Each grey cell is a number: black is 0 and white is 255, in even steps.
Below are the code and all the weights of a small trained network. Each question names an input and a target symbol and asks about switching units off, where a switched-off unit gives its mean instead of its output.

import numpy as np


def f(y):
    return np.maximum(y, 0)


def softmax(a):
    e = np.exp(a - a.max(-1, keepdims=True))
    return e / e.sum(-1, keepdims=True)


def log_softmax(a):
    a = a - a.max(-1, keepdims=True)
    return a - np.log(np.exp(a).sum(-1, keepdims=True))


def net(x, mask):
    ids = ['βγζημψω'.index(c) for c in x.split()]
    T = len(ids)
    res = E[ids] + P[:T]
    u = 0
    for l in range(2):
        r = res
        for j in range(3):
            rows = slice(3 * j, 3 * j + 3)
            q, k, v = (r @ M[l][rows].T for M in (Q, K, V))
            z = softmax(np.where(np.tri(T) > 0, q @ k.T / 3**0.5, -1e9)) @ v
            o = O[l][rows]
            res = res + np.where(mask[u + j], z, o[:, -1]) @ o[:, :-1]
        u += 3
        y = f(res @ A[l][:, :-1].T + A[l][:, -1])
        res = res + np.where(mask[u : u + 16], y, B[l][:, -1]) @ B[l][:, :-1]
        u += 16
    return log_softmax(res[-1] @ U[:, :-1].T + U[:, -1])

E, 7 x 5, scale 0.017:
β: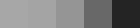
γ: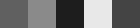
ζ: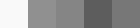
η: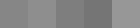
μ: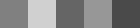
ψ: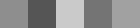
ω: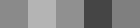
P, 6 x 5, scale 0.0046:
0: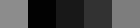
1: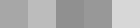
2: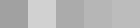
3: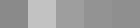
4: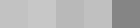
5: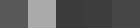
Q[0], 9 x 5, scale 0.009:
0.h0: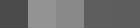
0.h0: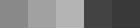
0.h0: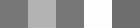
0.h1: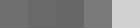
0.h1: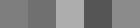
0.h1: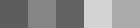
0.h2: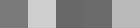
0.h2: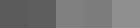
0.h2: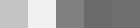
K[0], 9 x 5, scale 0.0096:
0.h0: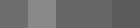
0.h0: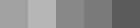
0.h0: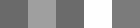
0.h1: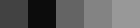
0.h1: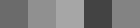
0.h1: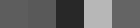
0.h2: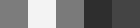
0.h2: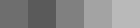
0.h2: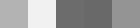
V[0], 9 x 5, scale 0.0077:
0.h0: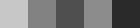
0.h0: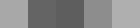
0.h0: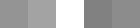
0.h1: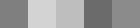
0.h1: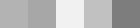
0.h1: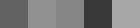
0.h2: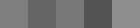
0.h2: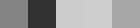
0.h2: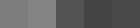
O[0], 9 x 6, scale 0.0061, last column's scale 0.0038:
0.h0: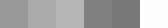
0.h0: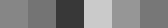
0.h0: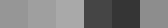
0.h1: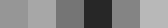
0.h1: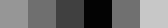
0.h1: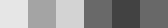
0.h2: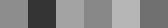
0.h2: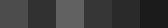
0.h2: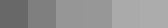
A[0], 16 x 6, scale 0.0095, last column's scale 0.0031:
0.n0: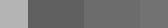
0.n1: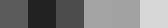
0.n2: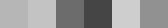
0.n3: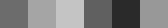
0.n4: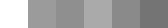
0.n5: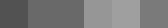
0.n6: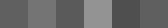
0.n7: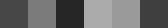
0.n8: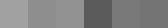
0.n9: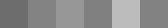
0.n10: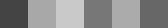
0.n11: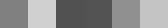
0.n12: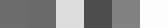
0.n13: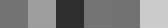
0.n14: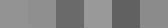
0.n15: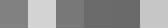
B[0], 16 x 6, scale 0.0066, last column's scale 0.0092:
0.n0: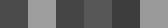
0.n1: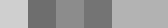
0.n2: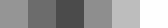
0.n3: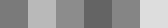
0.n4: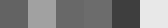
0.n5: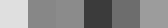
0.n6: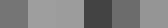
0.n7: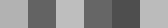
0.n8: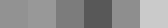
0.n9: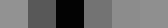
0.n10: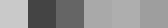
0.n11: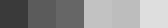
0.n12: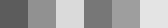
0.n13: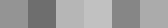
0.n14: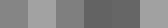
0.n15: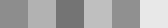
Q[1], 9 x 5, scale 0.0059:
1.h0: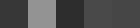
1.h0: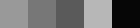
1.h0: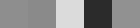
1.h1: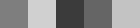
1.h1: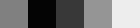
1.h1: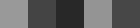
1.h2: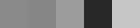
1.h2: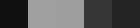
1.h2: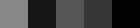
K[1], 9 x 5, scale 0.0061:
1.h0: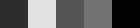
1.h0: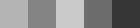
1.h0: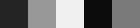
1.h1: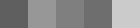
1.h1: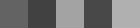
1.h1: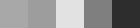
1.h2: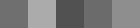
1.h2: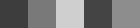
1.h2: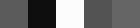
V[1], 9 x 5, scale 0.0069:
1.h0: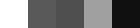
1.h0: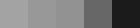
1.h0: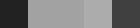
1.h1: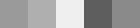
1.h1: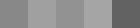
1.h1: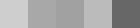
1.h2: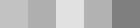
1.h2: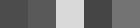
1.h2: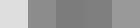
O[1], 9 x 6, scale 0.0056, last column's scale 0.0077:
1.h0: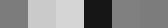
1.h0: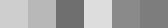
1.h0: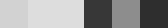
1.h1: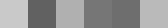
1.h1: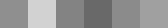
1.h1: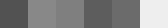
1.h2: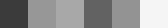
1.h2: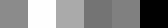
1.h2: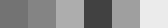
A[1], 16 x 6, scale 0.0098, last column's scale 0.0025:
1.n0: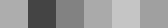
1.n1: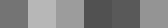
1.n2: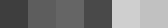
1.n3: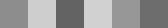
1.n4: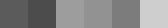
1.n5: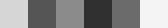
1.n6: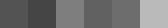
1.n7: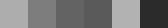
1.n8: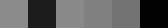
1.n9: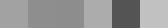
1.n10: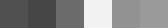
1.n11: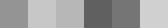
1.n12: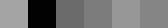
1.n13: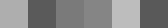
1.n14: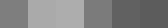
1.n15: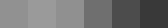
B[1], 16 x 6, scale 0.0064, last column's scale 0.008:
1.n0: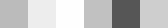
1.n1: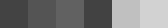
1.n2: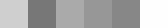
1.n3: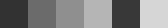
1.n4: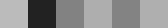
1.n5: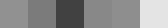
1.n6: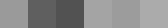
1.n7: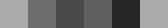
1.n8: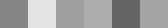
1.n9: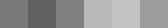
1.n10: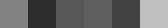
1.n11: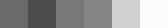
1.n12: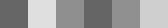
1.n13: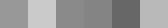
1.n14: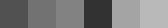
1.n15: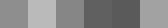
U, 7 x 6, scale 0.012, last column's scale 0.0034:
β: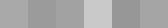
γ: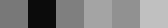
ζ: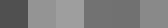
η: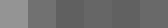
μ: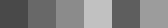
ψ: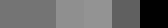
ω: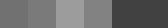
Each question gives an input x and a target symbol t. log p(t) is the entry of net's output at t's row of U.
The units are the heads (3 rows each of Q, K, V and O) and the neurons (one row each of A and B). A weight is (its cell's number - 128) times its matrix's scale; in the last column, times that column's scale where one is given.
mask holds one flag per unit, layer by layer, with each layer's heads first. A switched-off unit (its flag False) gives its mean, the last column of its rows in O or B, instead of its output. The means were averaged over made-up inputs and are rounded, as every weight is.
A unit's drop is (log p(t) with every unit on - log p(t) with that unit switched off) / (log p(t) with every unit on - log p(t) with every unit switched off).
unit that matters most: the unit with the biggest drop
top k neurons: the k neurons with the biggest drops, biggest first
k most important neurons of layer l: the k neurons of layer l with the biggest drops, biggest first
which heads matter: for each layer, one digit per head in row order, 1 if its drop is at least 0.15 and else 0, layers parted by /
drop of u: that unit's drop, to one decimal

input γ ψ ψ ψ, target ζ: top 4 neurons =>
0.n2, 0.n11, 0.n12, 0.n10
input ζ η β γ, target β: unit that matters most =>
0.n1
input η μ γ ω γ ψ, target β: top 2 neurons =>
0.n4, 1.n8
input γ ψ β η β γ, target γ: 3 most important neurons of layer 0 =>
0.n7, 0.n1, 0.n2
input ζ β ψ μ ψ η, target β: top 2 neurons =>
1.n0, 0.n4
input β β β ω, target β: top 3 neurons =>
1.n0, 1.n2, 0.n2
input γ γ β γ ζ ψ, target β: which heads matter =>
010 / 101
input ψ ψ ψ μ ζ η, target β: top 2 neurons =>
0.n4, 1.n0
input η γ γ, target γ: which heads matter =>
111 / 111
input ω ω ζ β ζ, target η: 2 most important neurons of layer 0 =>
0.n4, 0.n2
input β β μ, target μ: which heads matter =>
000 / 000
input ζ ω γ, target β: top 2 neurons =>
0.n1, 0.n4
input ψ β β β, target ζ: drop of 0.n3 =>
0.1
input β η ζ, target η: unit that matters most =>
0.n4
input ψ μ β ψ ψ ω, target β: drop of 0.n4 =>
0.1
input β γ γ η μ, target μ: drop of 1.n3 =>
0.2
